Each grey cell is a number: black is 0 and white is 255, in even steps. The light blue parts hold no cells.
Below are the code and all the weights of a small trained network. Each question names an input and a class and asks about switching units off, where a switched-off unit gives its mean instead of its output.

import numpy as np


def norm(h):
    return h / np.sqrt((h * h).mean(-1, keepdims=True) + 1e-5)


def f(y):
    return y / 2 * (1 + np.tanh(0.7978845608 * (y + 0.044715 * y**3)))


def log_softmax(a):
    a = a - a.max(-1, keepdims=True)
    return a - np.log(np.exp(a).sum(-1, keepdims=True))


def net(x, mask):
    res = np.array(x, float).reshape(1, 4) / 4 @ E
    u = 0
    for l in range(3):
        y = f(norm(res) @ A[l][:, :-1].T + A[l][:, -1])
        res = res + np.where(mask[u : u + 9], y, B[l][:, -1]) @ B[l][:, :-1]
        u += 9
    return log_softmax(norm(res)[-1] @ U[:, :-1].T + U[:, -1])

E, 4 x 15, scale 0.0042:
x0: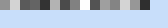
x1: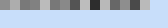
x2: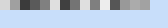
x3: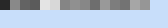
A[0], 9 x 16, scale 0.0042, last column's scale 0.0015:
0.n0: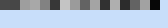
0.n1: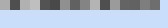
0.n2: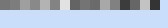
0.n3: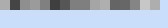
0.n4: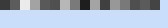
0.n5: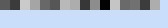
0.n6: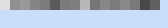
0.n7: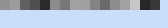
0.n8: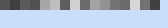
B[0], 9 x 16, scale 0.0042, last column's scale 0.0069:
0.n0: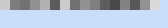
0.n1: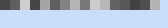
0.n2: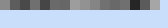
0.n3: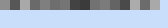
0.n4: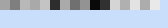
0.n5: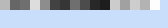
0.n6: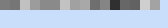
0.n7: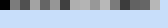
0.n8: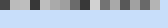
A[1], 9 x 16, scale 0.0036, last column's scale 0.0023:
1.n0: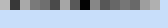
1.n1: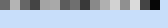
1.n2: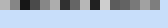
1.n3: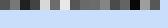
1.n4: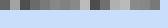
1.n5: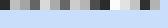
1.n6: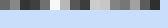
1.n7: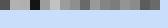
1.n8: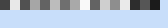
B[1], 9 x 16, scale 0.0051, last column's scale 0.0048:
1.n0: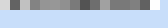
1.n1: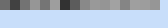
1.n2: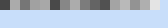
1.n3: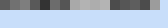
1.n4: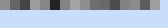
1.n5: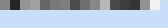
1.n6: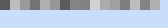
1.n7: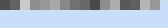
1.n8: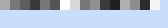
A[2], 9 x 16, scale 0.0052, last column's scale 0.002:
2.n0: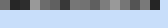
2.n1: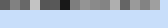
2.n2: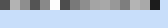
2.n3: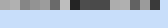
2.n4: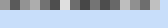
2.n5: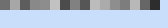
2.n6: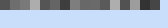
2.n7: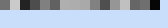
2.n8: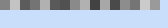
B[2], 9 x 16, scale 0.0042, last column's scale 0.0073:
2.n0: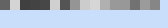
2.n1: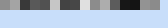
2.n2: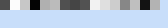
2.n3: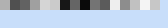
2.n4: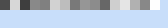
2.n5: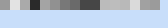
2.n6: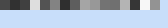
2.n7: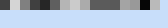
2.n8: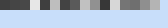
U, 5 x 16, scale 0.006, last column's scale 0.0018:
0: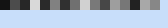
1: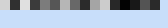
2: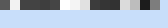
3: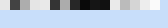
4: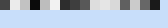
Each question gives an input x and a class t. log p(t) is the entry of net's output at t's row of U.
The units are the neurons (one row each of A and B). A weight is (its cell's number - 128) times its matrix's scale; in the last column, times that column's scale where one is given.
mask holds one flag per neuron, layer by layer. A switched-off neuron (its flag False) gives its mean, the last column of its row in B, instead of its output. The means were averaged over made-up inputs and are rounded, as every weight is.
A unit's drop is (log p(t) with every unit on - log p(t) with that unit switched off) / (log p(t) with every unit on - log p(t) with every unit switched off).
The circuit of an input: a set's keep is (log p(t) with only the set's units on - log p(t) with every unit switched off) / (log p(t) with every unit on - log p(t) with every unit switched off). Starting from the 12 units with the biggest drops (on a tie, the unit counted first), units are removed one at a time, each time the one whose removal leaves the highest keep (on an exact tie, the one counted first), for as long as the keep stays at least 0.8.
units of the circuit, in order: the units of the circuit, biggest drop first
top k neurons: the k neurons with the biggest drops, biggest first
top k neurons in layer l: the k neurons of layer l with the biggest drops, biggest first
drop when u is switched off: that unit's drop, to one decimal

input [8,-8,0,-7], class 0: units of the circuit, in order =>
2.n6
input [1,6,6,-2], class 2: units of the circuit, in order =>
0.n5; 1.n8
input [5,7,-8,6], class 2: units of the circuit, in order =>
0.n5; 0.n4
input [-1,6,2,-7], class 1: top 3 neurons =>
0.n5; 0.n4; 0.n6
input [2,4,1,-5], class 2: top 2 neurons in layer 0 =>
0.n5; 0.n4
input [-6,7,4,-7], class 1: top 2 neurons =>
0.n5; 0.n4
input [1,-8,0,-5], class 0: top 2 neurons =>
0.n7; 2.n1
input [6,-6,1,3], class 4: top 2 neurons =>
0.n8; 0.n5
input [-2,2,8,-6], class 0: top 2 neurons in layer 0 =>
0.n4; 0.n5
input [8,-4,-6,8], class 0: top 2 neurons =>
1.n5; 2.n6
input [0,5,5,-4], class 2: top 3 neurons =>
0.n5; 0.n4; 1.n5
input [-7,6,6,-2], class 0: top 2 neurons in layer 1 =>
1.n2; 1.n3
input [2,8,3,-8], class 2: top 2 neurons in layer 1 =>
1.n5; 1.n8
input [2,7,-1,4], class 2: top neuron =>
1.n8
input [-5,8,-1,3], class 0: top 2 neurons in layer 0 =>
0.n8; 0.n1
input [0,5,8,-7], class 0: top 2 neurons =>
2.n8; 0.n4
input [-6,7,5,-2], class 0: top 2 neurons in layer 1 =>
1.n3; 1.n2
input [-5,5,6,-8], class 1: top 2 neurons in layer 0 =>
0.n5; 0.n4
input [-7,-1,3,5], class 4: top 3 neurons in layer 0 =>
0.n8; 0.n4; 0.n5
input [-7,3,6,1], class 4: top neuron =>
0.n4
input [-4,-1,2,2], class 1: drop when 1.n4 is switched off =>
-0.1
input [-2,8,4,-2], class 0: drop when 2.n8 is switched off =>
0.4
